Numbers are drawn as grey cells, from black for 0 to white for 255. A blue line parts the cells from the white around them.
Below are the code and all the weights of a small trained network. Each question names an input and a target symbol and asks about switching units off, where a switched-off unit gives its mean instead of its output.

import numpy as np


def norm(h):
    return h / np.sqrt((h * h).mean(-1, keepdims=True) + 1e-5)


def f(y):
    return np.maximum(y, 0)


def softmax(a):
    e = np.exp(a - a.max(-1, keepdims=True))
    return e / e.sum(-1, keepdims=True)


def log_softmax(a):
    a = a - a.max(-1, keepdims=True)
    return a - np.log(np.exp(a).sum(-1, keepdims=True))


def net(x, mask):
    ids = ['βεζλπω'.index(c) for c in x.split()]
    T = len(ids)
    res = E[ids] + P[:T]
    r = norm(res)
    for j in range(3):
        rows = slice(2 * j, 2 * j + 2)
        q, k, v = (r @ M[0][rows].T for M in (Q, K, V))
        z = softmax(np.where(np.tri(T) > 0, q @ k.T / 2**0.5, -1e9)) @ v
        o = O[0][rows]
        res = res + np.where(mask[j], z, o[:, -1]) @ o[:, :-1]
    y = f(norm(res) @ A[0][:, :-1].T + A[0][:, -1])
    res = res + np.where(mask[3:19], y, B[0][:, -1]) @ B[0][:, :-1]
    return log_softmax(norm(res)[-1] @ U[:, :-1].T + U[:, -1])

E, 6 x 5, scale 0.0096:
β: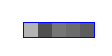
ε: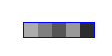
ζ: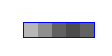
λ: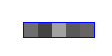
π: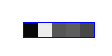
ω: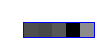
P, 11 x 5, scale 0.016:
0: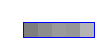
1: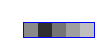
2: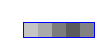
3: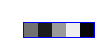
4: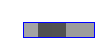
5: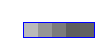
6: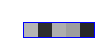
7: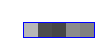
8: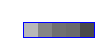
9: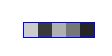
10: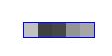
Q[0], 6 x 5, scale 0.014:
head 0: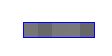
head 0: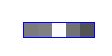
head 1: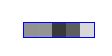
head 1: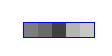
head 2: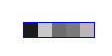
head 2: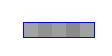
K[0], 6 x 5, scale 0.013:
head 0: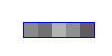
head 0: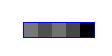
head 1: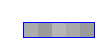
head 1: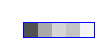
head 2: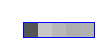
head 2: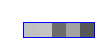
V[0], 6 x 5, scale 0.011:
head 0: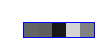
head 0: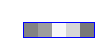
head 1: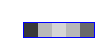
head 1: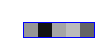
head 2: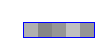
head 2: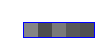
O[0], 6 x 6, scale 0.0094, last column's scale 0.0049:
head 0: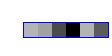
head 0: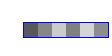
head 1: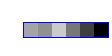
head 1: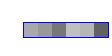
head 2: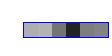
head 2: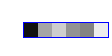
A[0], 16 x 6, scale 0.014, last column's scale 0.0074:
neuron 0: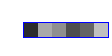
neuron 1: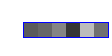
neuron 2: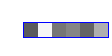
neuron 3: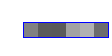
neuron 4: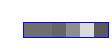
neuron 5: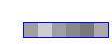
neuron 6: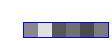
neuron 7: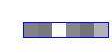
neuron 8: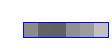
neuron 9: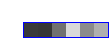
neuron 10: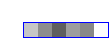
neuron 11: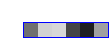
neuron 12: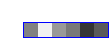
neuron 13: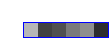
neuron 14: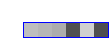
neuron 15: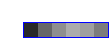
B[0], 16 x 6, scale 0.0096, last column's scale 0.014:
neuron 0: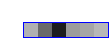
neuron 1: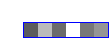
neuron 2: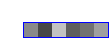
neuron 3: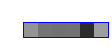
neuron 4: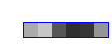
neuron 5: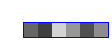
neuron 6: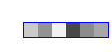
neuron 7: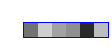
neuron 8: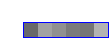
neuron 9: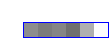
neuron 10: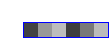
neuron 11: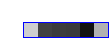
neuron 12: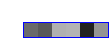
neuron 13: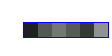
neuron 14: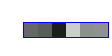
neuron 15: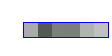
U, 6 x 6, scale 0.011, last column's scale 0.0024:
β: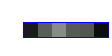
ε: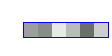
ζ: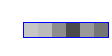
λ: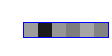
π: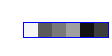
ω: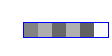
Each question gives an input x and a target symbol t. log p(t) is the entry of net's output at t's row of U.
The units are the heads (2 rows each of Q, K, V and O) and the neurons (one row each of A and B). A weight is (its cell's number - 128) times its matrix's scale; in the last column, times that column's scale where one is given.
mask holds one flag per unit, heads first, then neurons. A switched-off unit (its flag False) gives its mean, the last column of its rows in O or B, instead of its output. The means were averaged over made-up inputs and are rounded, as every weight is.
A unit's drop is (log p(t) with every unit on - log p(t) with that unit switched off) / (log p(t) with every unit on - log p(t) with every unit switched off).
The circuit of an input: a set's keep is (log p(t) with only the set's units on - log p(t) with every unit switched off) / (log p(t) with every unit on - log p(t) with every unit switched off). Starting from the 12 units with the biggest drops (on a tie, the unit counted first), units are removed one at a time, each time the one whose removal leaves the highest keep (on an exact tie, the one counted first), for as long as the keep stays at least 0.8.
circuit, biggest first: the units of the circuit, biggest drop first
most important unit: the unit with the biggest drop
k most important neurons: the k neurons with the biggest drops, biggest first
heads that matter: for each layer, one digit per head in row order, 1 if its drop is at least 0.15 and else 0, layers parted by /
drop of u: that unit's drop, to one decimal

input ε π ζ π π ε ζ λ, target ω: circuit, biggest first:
head 0; neuron 1
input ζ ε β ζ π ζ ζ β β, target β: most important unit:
head 1
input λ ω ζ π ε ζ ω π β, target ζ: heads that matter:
111
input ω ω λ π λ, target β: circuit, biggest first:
neuron 13; neuron 11
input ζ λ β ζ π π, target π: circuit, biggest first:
neuron 12; neuron 0
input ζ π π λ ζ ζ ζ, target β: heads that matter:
010
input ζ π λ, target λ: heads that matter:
110
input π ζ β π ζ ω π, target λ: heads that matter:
010
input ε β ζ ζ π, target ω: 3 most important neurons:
neuron 14; neuron 1; neuron 9
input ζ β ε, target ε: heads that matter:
010
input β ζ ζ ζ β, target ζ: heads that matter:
100
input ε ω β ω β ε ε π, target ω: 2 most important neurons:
neuron 1; neuron 4
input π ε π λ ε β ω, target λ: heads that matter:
011
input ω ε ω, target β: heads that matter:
111
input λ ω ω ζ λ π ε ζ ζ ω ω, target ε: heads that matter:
110
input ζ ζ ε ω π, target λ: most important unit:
head 0
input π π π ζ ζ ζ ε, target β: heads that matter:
110
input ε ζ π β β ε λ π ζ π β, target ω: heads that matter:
100
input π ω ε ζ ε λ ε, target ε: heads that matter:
011
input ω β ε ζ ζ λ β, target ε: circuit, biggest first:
head 1; neuron 11; head 2; neuron 0
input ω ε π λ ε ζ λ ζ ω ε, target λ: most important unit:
head 1
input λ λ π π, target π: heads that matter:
010
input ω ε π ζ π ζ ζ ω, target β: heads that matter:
100
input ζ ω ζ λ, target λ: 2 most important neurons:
neuron 15; neuron 9
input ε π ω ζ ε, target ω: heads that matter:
100
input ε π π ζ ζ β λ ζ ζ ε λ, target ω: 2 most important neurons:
neuron 1; neuron 14
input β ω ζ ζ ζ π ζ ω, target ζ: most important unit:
neuron 4
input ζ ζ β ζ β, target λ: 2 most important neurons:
neuron 9; neuron 11
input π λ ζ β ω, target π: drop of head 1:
1.1
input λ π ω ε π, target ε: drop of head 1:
0.9
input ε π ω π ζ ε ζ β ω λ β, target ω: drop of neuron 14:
0.2
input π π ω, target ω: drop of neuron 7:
-0.1
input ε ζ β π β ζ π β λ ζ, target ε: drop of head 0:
0.2
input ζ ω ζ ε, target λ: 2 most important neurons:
neuron 9; neuron 7
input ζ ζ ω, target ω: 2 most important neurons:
neuron 1; neuron 11
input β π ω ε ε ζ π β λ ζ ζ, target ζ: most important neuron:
neuron 4
